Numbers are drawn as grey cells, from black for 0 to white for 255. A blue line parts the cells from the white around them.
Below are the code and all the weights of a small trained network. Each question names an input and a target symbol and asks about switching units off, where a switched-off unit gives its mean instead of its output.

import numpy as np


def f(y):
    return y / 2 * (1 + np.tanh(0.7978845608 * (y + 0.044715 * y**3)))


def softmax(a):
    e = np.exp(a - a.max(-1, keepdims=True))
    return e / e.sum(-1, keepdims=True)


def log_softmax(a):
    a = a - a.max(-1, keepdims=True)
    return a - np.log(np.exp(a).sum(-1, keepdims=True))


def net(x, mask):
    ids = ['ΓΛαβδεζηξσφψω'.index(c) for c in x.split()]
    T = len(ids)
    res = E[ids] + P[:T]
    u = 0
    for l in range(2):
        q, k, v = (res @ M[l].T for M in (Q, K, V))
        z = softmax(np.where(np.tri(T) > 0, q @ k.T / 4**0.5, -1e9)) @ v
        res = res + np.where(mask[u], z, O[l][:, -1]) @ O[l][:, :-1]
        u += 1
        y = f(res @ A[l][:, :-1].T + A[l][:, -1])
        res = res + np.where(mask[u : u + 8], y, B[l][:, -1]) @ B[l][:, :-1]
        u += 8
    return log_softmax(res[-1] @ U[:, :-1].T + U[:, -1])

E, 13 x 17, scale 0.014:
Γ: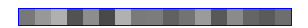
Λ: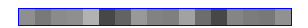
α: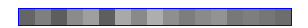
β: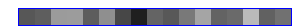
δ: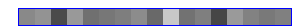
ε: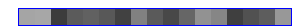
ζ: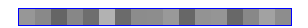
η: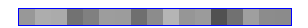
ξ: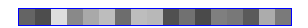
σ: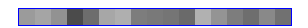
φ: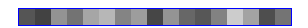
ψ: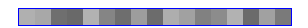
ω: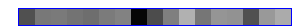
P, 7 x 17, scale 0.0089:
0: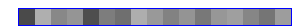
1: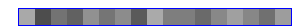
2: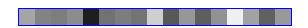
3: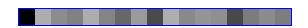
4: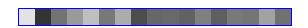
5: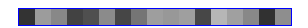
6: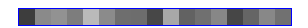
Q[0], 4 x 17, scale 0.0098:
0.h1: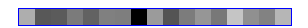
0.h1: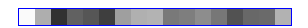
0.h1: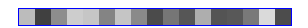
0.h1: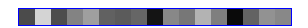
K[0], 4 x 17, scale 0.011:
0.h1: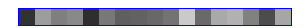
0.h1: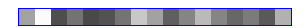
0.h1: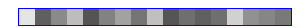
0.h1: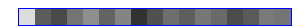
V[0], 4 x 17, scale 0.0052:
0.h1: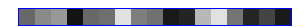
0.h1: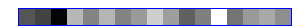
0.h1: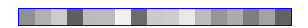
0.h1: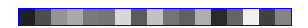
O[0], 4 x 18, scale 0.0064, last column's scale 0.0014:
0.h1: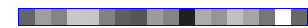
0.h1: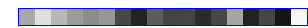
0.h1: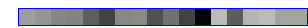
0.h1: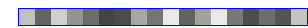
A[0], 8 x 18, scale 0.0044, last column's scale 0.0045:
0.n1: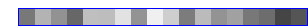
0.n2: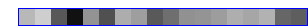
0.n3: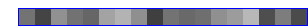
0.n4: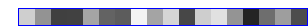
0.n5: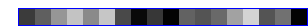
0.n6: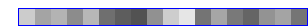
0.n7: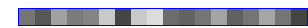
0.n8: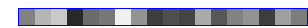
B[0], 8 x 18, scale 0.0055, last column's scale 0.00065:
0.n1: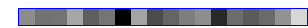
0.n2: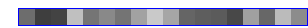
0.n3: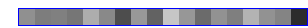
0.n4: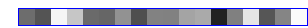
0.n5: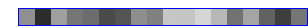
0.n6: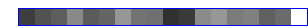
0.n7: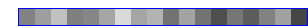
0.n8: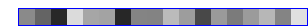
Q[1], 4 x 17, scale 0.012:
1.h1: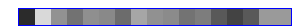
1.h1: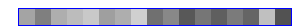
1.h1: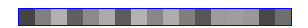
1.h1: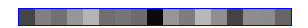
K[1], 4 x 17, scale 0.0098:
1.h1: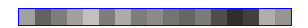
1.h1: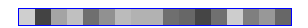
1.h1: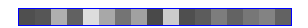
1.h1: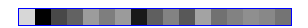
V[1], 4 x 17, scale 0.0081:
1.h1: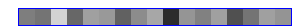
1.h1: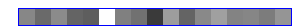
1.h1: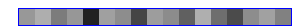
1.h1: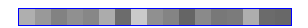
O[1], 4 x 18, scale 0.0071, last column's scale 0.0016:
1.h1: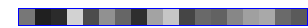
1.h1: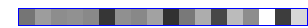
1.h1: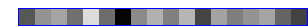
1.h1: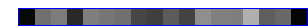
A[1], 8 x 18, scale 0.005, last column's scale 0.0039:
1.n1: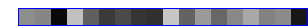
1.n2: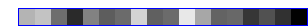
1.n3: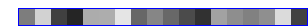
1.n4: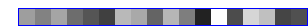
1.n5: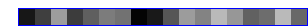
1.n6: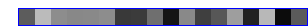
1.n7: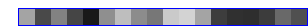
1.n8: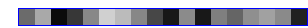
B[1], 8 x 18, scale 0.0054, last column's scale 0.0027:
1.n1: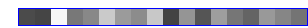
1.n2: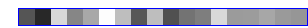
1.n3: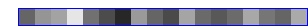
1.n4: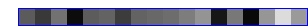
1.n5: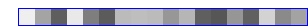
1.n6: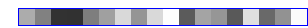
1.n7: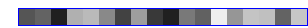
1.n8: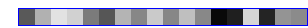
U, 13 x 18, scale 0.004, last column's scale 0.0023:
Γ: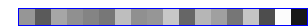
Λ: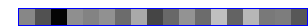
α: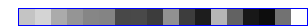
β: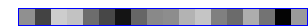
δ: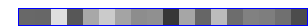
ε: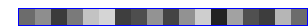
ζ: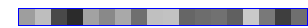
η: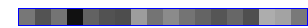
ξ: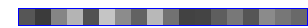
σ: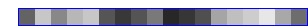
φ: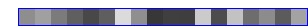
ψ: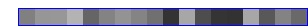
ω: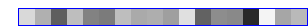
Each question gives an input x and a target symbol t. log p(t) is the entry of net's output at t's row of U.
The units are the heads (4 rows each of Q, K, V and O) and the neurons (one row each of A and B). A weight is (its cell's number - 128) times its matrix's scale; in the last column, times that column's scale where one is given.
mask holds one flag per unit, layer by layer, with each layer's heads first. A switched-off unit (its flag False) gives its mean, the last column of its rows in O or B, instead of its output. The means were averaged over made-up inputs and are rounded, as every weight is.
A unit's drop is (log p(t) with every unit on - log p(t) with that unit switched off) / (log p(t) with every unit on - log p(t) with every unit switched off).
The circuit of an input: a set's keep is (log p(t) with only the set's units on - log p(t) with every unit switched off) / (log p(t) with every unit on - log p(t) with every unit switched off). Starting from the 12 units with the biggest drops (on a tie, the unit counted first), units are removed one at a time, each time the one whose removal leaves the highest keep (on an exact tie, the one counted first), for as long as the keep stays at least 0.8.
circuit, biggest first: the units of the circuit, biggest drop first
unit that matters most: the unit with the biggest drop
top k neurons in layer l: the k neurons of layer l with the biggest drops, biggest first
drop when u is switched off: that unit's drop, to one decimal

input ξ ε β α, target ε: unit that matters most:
0.h1
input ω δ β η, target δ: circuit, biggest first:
(1.h1 1.n2 0.h1)
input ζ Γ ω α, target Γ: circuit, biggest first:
(0.h1 1.h1)
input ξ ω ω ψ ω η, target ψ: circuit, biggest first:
(0.h1 1.n8 1.n3)
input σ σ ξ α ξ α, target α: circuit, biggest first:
(0.h1 1.h1)
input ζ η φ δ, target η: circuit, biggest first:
(0.h1 1.n4)
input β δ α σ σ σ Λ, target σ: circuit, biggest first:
(0.h1 1.h1)
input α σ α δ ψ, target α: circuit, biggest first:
(1.h1 0.h1)
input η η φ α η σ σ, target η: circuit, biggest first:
(0.h1 1.n4)
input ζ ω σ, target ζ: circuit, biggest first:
(1.n6 0.h1 1.h1)
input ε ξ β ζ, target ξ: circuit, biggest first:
(1.h1 1.n1)
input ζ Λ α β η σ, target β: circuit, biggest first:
(0.h1 0.n4 1.h1)
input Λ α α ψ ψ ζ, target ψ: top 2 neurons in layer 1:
(1.n8 1.n3)
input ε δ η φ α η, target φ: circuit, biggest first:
(1.h1)
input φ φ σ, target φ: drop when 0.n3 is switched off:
0.1
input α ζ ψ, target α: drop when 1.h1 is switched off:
0.4
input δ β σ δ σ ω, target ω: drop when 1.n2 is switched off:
0.0
